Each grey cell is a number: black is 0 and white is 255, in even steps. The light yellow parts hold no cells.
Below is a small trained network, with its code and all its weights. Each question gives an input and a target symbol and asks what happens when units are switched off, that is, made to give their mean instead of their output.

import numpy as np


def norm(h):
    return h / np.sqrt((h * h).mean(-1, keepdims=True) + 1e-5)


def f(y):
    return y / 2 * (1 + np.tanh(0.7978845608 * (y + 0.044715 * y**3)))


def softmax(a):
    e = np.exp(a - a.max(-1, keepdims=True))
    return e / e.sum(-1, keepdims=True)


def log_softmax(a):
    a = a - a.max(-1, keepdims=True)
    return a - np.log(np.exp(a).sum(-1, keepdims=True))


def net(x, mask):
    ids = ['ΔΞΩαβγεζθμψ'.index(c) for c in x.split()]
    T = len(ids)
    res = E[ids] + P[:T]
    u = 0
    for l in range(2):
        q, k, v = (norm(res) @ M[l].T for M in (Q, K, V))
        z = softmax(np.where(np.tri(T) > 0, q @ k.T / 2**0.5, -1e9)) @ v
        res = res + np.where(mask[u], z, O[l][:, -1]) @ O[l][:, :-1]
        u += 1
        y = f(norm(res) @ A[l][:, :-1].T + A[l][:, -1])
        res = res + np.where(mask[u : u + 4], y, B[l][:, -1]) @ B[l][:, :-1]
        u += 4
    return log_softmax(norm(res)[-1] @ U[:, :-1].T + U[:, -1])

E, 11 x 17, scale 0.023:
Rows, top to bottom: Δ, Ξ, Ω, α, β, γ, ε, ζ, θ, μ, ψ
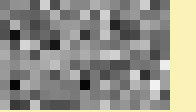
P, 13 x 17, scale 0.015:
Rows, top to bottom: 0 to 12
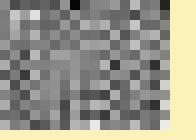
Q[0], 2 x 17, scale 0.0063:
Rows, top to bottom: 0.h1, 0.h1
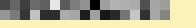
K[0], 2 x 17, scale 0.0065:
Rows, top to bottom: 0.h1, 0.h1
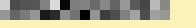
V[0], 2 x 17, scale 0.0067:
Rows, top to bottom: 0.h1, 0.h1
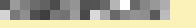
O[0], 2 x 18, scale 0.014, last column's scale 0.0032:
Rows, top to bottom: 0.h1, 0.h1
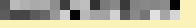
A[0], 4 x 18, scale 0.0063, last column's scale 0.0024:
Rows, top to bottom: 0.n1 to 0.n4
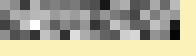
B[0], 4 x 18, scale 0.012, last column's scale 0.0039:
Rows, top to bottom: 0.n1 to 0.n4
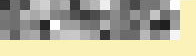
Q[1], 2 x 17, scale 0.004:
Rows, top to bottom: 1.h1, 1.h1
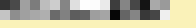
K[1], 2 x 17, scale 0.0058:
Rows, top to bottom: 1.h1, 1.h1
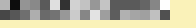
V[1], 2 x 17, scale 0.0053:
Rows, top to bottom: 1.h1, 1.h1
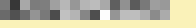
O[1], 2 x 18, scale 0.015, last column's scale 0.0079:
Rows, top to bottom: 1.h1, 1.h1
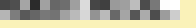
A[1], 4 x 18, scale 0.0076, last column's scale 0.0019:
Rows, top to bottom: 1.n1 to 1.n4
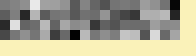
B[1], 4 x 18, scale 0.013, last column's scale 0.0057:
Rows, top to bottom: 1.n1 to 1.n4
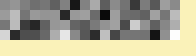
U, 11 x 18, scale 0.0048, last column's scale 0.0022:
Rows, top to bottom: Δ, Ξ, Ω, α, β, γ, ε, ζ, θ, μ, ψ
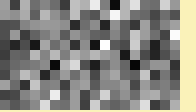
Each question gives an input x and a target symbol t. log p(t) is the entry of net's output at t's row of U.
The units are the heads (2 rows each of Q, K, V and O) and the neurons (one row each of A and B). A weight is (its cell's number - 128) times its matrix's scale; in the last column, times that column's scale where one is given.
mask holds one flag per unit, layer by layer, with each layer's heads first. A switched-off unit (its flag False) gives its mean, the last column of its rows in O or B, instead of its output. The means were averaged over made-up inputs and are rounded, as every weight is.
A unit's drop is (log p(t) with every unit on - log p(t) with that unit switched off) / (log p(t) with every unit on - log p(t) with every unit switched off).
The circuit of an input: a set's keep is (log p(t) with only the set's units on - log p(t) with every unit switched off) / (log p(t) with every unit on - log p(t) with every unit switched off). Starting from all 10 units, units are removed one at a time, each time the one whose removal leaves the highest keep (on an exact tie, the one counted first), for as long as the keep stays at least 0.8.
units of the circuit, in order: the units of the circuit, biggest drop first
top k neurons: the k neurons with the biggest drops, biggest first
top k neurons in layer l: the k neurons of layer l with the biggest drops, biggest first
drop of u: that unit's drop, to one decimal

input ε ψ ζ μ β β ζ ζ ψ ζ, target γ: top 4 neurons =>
[0.n3 0.n1 1.n4 0.n4]
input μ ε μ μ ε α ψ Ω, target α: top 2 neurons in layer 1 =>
[1.n2 1.n3]
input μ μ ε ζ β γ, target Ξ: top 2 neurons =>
[0.n1 1.n4]
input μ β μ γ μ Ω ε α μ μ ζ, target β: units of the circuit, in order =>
[0.h1 1.n4]
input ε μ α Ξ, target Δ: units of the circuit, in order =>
[0.h1 1.n4]
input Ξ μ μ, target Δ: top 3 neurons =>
[0.n4 1.n4 0.n1]
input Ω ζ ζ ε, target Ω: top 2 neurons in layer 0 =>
[0.n2 0.n3]
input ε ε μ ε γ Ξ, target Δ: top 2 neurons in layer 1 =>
[1.n4 1.n3]
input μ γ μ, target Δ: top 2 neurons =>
[0.n4 0.n1]
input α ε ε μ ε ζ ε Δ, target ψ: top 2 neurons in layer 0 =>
[0.n1 0.n2]
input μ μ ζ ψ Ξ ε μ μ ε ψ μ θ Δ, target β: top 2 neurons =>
[1.n4 0.n4]
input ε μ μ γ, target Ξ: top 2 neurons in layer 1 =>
[1.n4 1.n3]
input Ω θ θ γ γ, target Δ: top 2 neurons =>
[1.n4 0.n1]
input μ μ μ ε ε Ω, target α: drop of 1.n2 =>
0.2
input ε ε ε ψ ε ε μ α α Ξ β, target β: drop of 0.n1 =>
0.0
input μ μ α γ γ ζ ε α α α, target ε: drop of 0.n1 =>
0.2
